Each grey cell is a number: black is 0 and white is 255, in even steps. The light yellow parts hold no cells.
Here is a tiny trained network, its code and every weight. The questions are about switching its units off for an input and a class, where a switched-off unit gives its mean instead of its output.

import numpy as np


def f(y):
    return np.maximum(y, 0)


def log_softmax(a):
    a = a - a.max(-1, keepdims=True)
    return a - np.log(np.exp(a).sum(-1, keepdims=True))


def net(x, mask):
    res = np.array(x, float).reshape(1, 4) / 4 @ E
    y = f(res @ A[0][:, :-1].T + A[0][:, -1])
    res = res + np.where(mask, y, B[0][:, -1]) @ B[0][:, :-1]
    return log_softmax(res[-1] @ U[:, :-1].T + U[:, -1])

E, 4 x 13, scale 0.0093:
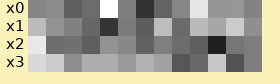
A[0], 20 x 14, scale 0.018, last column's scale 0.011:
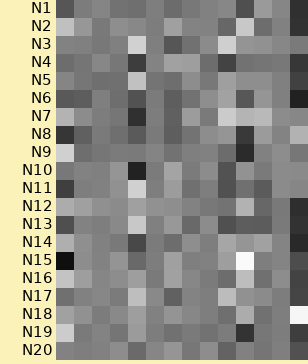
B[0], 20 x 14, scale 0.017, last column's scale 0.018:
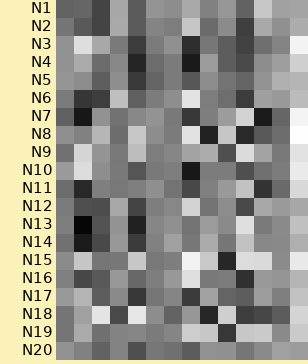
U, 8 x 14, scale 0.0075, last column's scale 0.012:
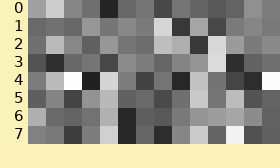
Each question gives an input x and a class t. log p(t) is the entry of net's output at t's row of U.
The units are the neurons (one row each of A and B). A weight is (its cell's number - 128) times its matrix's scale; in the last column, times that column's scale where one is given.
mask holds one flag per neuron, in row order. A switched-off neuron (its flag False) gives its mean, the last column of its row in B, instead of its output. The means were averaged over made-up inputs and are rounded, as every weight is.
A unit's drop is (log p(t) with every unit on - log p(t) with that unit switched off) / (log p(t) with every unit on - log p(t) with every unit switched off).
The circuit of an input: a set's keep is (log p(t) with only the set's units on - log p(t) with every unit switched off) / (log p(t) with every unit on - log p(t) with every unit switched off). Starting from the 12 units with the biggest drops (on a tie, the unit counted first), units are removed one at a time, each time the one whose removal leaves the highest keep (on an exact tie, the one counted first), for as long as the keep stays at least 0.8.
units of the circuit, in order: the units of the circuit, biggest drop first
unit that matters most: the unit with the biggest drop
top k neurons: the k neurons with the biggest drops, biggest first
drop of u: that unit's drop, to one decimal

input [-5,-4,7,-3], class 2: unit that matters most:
N9
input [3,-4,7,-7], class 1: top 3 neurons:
[N8; N15; N6]
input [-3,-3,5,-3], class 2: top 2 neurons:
[N18; N9]
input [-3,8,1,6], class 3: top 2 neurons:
[N7; N14]
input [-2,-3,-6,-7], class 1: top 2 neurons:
[N8; N9]
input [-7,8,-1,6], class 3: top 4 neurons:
[N7; N14; N3; N17]
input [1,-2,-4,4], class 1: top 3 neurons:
[N9; N19; N18]
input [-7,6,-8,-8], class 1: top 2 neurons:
[N8; N6]
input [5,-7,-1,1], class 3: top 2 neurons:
[N11; N13]
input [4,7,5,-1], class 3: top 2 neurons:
[N7; N15]
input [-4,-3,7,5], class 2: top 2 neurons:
[N9; N19]
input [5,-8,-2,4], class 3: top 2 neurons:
[N11; N13]
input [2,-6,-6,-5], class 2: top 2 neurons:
[N15; N7]
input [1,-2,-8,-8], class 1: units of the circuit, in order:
[N6]
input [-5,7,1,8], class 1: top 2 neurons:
[N16; N2]
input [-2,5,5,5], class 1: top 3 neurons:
[N15; N16; N2]
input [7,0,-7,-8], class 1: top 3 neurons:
[N8; N6; N10]
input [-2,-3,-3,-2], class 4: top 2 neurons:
[N19; N9]
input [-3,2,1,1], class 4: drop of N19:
0.1
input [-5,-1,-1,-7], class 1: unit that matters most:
N8
